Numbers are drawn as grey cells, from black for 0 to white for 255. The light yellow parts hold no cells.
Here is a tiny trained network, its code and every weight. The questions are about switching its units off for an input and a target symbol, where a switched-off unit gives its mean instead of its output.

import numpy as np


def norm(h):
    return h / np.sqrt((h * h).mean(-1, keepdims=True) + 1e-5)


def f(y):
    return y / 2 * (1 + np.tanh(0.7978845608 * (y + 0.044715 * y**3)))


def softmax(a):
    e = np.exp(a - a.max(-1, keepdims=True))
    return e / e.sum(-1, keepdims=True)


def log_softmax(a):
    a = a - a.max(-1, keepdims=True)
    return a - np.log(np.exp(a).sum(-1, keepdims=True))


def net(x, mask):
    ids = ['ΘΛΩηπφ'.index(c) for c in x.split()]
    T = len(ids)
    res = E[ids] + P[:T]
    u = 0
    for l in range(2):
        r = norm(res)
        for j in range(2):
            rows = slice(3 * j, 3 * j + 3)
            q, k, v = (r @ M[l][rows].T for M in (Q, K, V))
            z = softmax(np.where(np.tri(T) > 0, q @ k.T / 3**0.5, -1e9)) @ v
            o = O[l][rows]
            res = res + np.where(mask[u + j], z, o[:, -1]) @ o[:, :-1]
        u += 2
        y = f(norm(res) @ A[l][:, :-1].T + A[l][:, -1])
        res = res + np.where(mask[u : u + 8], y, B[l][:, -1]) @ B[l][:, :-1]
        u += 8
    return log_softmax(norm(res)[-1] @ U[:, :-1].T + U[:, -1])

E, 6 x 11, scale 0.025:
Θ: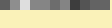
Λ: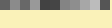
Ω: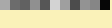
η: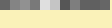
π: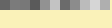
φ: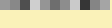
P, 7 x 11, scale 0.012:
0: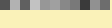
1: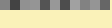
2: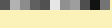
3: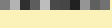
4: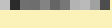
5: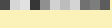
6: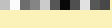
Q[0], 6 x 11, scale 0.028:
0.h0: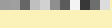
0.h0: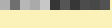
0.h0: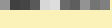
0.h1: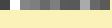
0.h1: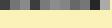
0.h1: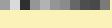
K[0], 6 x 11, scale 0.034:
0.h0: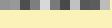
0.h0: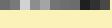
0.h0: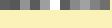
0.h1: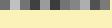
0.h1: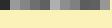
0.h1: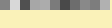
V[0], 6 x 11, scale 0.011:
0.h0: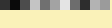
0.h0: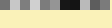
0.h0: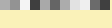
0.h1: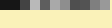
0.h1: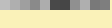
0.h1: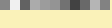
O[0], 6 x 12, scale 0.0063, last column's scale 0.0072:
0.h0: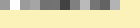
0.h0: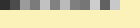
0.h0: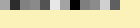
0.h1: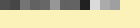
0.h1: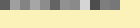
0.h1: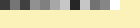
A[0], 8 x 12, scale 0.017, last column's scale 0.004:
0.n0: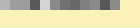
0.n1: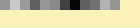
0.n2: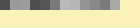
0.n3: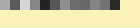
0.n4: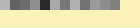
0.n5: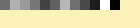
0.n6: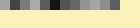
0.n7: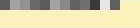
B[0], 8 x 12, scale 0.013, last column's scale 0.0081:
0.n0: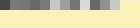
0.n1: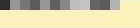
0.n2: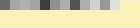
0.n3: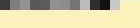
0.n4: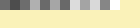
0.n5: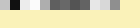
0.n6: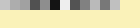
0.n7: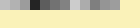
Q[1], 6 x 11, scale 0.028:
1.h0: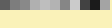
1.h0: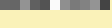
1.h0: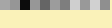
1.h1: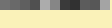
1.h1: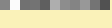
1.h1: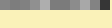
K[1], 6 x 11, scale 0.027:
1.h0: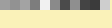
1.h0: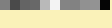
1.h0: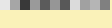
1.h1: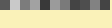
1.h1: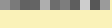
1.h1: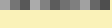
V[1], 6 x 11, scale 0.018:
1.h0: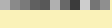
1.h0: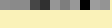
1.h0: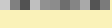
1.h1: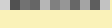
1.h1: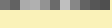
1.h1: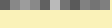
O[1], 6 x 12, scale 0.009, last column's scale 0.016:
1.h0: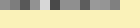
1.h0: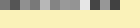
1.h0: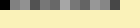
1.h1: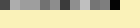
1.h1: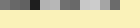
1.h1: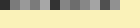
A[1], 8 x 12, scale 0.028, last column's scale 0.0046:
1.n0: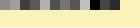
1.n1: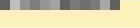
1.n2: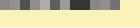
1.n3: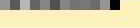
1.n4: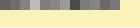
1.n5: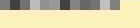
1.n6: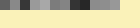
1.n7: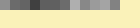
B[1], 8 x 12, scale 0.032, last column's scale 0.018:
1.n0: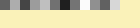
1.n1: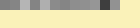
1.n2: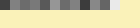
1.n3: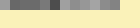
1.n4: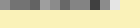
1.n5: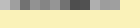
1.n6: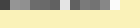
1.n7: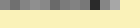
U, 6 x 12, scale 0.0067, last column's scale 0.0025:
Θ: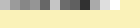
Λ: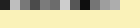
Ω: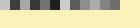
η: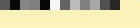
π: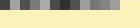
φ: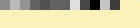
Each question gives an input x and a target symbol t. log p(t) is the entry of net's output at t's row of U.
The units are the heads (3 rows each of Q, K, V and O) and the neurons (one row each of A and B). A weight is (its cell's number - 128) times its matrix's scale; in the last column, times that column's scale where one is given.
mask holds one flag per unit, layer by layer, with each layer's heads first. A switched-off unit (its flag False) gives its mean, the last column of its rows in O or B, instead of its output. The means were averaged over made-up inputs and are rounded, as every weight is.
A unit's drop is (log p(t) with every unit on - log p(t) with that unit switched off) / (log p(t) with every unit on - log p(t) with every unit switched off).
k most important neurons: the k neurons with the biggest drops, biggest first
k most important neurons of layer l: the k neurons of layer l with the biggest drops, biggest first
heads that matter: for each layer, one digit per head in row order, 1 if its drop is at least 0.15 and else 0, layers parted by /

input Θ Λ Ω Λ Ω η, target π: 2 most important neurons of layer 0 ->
0.n4, 0.n7
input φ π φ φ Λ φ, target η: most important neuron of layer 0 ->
0.n6
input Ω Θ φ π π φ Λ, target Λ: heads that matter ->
00 / 10
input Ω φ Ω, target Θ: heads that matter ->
01 / 01
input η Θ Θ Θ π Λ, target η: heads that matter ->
10 / 00
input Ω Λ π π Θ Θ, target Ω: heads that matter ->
10 / 00
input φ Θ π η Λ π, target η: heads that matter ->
11 / 00
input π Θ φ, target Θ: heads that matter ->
00 / 00
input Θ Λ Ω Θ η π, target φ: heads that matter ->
10 / 00
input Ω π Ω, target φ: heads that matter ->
01 / 01
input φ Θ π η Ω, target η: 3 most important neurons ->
0.n4, 1.n0, 1.n6
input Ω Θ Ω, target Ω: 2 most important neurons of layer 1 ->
1.n2, 1.n0
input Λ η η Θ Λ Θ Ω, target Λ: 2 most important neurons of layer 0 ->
0.n6, 0.n3
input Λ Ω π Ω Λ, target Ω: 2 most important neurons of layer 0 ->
0.n6, 0.n4
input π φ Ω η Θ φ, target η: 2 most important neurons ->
1.n6, 1.n0
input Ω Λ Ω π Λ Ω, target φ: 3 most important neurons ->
1.n4, 1.n0, 1.n6
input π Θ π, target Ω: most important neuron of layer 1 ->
1.n2
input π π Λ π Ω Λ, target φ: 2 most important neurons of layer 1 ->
1.n0, 1.n6
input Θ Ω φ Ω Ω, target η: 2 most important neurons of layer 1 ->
1.n6, 1.n0
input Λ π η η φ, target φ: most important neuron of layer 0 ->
0.n6
